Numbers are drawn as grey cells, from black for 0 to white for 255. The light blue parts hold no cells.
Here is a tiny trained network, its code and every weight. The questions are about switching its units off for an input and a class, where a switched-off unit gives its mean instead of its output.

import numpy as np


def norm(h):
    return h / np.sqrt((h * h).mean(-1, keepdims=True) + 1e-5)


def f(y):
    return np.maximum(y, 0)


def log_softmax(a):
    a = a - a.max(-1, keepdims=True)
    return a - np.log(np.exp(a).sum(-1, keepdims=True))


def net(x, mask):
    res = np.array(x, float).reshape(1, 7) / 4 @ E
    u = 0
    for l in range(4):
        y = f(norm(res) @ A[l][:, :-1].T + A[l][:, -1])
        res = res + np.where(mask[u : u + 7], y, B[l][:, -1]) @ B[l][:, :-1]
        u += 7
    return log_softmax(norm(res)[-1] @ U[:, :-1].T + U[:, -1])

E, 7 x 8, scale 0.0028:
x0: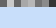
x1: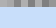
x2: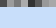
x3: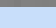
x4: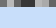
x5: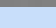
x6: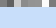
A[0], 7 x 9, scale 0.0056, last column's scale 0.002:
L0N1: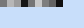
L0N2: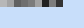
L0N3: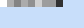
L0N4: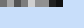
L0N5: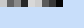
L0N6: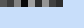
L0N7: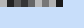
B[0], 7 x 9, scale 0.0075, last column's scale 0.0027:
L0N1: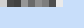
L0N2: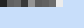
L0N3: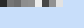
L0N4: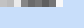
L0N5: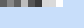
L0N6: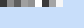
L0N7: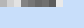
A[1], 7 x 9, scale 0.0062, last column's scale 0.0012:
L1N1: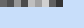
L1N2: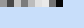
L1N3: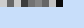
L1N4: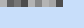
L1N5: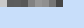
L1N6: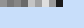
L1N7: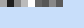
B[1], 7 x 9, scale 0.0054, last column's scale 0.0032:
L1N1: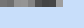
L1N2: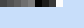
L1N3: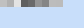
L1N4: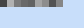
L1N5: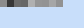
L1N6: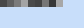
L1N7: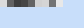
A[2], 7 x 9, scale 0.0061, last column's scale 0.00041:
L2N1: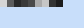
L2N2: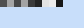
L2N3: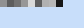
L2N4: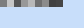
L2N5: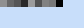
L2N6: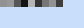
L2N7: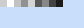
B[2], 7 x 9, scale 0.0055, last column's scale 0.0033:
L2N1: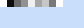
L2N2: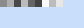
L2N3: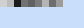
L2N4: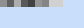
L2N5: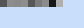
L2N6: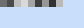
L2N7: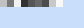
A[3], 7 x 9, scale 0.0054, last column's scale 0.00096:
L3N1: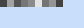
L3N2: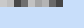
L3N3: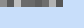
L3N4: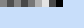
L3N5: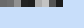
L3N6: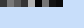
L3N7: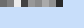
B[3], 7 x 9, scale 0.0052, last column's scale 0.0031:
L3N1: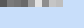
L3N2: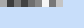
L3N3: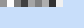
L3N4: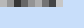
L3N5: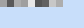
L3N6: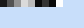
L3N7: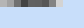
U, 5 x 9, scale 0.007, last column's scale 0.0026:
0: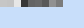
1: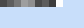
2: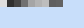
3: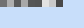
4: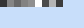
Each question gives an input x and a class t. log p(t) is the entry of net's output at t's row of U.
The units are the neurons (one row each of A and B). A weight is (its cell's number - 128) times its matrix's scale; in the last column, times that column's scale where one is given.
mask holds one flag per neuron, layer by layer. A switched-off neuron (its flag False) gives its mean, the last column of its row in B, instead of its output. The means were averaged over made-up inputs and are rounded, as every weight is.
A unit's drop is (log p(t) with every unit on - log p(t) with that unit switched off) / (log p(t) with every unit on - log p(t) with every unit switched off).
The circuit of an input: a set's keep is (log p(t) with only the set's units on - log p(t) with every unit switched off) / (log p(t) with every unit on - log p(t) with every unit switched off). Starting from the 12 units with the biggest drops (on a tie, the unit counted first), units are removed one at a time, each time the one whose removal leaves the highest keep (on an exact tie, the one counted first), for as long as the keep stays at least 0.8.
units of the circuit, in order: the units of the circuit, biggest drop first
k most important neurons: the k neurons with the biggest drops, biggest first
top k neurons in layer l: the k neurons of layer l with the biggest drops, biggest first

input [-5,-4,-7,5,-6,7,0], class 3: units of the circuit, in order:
L0N5, L2N2
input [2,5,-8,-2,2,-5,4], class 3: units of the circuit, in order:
L0N5
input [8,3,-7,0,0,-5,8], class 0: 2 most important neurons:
L0N4, L2N7
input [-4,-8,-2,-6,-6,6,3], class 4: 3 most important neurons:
L0N6, L0N1, L2N1
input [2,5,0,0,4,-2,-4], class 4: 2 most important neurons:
L0N3, L1N2
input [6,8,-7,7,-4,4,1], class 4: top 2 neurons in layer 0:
L0N3, L0N7
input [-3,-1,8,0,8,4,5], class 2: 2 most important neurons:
L2N1, L0N5
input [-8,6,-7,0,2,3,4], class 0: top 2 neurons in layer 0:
L0N7, L0N6
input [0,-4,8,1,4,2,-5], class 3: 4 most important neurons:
L2N2, L1N2, L0N2, L1N7
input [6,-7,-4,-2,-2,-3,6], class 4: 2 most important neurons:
L0N6, L0N7
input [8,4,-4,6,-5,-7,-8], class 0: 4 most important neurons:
L0N4, L2N7, L1N2, L2N4
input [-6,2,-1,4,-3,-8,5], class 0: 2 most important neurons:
L0N7, L1N3
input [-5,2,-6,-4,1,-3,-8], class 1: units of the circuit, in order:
L0N2, L3N6
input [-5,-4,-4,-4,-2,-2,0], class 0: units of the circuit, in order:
L0N7
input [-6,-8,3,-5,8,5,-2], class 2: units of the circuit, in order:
L0N1, L2N1
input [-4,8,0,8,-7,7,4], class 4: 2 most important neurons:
L0N3, L0N1
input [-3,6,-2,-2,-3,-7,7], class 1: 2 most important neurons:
L1N2, L0N6
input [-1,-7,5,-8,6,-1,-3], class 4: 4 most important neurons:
L0N6, L1N7, L0N5, L3N1
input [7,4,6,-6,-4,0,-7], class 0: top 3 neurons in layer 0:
L0N5, L0N6, L0N3
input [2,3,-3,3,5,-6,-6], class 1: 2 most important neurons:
L0N2, L1N7
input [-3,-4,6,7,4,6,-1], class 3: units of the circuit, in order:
L2N2
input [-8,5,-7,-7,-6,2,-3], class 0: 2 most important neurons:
L0N7, L1N3
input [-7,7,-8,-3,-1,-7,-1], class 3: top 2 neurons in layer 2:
L2N2, L2N7
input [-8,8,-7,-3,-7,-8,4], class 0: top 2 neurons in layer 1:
L1N3, L1N2
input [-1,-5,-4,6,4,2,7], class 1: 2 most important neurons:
L1N2, L0N3
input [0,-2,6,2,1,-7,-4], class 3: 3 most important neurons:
L2N2, L1N2, L0N2
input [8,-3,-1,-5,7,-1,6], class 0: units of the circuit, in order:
L0N4
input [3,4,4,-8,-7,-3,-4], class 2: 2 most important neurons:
L1N7, L0N5
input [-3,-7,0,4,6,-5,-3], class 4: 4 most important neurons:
L0N6, L1N7, L3N1, L2N2
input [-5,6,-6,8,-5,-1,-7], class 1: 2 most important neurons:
L0N2, L0N6
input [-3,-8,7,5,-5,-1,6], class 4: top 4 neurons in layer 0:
L0N6, L0N5, L0N7, L0N4
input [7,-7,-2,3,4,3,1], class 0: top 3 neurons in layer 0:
L0N4, L0N3, L0N2
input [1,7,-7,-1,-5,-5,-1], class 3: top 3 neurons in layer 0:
L0N5, L0N6, L0N1
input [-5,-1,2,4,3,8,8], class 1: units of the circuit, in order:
L1N2
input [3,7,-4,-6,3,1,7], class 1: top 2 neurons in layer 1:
L1N2, L1N6
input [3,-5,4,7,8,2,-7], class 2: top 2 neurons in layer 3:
L3N4, L3N2
